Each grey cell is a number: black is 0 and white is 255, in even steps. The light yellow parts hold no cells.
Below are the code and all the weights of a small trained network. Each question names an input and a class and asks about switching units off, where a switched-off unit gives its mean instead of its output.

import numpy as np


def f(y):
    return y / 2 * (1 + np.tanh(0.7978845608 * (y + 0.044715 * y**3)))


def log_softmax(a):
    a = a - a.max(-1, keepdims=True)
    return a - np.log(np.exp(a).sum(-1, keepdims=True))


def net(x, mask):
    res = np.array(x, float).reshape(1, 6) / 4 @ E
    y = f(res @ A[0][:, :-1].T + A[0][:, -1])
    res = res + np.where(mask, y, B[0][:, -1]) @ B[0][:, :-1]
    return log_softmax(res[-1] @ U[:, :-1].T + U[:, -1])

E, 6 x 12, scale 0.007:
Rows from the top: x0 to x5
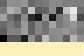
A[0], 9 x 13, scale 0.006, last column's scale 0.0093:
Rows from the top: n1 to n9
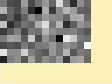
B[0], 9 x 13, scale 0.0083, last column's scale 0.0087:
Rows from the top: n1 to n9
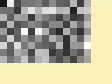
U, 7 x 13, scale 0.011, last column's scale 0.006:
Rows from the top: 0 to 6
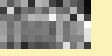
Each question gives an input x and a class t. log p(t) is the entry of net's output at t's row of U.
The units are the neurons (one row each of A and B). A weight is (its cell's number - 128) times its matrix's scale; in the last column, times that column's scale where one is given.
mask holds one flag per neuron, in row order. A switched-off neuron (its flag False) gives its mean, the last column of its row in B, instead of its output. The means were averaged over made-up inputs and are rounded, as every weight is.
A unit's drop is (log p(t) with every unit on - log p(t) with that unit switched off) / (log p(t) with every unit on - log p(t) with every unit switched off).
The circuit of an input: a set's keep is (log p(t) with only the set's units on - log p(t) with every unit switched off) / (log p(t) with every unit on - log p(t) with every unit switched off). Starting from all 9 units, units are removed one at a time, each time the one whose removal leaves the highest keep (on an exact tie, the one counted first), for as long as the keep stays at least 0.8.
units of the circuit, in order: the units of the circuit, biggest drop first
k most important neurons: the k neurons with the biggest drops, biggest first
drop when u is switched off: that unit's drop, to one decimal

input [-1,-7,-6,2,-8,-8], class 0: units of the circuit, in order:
n8
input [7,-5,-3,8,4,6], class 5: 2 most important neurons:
n7, n8
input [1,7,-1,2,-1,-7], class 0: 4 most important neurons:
n8, n1, n4, n7
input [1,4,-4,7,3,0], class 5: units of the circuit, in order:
n2, n1
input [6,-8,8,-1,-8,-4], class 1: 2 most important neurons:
n1, n4
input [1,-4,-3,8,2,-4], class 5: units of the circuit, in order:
n2, n5
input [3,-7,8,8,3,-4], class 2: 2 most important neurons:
n2, n6
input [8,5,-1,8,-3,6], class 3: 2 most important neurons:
n7, n8
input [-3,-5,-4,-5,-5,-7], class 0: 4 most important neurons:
n8, n7, n2, n6
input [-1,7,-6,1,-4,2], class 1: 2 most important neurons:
n6, n2
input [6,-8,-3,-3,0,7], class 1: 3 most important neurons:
n1, n4, n8
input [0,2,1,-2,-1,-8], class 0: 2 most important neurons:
n8, n7
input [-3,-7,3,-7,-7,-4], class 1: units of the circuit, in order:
n1, n4
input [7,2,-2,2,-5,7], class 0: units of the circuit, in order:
n5, n9
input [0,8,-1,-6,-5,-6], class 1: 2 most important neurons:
n6, n7
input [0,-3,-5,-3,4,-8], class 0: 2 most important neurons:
n8, n2
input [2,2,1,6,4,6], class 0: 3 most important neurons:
n5, n3, n9
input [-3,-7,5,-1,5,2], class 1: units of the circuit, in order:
n1
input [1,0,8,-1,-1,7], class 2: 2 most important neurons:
n2, n8
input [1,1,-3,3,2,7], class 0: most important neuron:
n5
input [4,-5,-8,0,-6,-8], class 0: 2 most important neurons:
n8, n2
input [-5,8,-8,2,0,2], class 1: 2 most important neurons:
n6, n2
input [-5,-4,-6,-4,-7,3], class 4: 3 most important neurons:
n2, n4, n6
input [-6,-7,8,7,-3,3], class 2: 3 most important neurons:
n2, n6, n8
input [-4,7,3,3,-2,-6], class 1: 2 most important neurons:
n6, n7
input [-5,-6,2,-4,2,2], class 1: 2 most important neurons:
n1, n4
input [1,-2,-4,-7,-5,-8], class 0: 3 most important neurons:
n8, n7, n2
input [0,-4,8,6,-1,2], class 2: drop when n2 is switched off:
1.2
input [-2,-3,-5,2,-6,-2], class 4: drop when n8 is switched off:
-0.1
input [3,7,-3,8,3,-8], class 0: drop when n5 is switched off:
-0.1
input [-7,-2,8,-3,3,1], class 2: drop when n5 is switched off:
0.0
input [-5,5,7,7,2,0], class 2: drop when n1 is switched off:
0.1
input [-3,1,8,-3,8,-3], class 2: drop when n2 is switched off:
0.9
